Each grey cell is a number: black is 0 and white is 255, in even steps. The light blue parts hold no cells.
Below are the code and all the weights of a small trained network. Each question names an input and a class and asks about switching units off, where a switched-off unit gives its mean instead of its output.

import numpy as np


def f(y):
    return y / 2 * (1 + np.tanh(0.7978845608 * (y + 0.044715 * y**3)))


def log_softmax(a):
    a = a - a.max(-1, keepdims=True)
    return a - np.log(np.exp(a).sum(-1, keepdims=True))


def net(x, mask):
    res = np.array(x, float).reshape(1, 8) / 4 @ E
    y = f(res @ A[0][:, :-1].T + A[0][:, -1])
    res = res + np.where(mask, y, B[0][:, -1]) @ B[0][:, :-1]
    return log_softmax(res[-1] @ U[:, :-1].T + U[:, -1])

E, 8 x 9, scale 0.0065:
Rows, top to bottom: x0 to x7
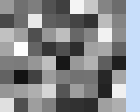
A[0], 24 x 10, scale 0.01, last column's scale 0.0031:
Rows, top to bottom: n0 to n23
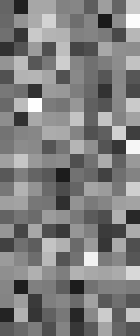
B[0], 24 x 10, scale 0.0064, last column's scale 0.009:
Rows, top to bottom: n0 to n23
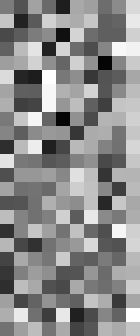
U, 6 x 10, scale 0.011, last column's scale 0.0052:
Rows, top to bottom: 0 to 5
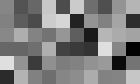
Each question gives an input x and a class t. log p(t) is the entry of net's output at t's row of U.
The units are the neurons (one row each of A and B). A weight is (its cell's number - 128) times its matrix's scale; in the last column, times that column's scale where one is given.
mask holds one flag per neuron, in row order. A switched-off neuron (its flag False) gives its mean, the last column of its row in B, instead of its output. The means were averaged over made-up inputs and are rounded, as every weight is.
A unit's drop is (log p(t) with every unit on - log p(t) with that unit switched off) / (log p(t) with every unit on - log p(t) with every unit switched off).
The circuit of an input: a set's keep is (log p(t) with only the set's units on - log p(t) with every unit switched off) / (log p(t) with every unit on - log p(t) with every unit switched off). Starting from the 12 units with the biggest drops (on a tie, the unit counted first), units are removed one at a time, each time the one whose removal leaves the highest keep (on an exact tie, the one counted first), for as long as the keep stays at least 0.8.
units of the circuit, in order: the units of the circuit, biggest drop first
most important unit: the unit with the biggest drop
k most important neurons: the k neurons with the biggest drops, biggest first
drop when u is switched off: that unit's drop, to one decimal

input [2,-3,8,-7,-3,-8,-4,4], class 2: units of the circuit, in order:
(n8)
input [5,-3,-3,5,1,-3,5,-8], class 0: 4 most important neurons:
(n5 n7 n22 n3)
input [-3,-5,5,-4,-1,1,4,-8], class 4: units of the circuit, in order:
(n17 n16)
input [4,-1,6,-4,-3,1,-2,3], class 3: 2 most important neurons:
(n22 n3)
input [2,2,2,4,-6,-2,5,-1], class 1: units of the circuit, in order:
(n10 n8)
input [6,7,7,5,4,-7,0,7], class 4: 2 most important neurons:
(n13 n11)
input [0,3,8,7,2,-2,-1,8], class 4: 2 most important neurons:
(n11 n13)
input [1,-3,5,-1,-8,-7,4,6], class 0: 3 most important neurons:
(n22 n4 n3)
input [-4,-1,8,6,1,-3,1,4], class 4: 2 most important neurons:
(n11 n3)
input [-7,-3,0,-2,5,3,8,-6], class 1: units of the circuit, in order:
(n15 n9)
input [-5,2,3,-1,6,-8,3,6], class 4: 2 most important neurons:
(n16 n11)
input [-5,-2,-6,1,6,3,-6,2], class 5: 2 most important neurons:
(n7 n20)
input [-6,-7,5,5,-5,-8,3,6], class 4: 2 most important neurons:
(n11 n3)
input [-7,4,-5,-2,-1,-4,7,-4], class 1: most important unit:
n9
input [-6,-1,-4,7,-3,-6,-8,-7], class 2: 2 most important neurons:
(n22 n3)
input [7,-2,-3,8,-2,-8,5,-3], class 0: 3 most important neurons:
(n7 n5 n3)
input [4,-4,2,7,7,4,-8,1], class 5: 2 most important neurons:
(n10 n16)
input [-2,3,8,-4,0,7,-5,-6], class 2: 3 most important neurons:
(n3 n22 n10)
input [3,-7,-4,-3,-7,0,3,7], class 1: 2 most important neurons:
(n2 n9)
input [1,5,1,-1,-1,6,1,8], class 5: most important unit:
n20
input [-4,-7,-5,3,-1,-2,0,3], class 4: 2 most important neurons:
(n16 n3)
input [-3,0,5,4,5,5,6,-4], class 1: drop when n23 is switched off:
-0.1
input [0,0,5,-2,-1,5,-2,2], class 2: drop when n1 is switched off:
0.2
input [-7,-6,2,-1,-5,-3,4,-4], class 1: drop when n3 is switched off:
-0.1
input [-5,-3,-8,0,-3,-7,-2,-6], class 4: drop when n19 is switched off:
0.1
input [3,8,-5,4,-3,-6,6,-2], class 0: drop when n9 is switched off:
0.0
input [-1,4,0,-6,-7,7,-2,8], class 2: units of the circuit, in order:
(n3)
